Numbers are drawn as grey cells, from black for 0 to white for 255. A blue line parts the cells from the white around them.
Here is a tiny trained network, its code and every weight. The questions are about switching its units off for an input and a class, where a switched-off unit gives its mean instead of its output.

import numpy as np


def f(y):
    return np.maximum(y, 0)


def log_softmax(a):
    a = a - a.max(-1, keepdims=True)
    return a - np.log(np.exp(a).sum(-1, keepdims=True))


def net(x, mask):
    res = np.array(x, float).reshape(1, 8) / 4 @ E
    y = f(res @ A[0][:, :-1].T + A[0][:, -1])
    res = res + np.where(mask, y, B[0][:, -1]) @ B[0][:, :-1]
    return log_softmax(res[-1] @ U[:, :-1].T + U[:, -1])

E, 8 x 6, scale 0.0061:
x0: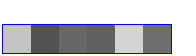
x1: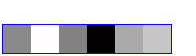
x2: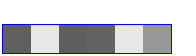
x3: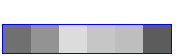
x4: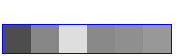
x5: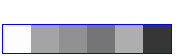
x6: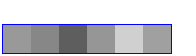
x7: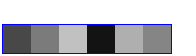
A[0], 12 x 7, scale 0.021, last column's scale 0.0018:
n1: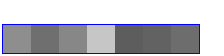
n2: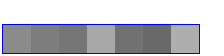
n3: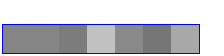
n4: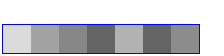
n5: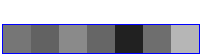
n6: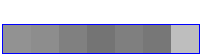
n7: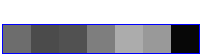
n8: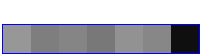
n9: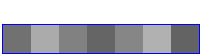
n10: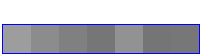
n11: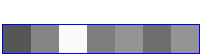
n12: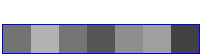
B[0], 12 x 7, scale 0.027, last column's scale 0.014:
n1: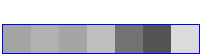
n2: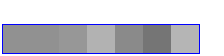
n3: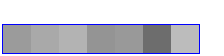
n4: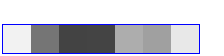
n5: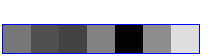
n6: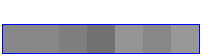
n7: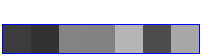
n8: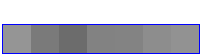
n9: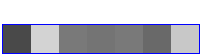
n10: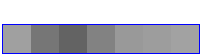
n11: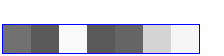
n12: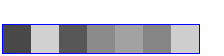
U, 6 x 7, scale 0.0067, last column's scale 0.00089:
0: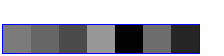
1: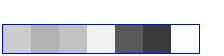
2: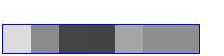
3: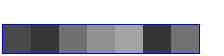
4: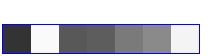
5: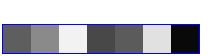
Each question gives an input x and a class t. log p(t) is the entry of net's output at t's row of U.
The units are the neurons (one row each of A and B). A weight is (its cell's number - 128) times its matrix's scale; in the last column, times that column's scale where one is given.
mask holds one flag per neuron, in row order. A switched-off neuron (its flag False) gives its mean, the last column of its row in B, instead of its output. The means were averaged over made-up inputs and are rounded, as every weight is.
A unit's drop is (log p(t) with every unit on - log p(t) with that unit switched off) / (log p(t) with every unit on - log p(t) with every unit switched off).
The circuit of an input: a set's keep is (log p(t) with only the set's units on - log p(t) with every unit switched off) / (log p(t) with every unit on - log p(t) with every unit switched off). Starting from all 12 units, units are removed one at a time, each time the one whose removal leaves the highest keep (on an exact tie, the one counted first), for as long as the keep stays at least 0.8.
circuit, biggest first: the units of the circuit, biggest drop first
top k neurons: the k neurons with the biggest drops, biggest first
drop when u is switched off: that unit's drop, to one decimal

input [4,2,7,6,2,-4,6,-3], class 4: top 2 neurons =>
(n9, n12)
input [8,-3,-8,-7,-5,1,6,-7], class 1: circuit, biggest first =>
(n1)
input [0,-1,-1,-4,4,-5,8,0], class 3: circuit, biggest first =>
(n11, n7)
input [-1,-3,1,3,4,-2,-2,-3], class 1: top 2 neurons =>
(n1, n3)
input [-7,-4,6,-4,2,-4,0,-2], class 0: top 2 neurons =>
(n11, n12)
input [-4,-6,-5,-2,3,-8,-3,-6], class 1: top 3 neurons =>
(n1, n3, n2)
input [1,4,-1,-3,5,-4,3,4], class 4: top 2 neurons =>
(n12, n9)
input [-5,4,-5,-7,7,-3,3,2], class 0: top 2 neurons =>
(n5, n3)
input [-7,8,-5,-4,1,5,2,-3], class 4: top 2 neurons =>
(n9, n12)
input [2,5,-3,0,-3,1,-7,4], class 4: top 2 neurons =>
(n11, n12)
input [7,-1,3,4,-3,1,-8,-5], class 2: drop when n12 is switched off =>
-0.1
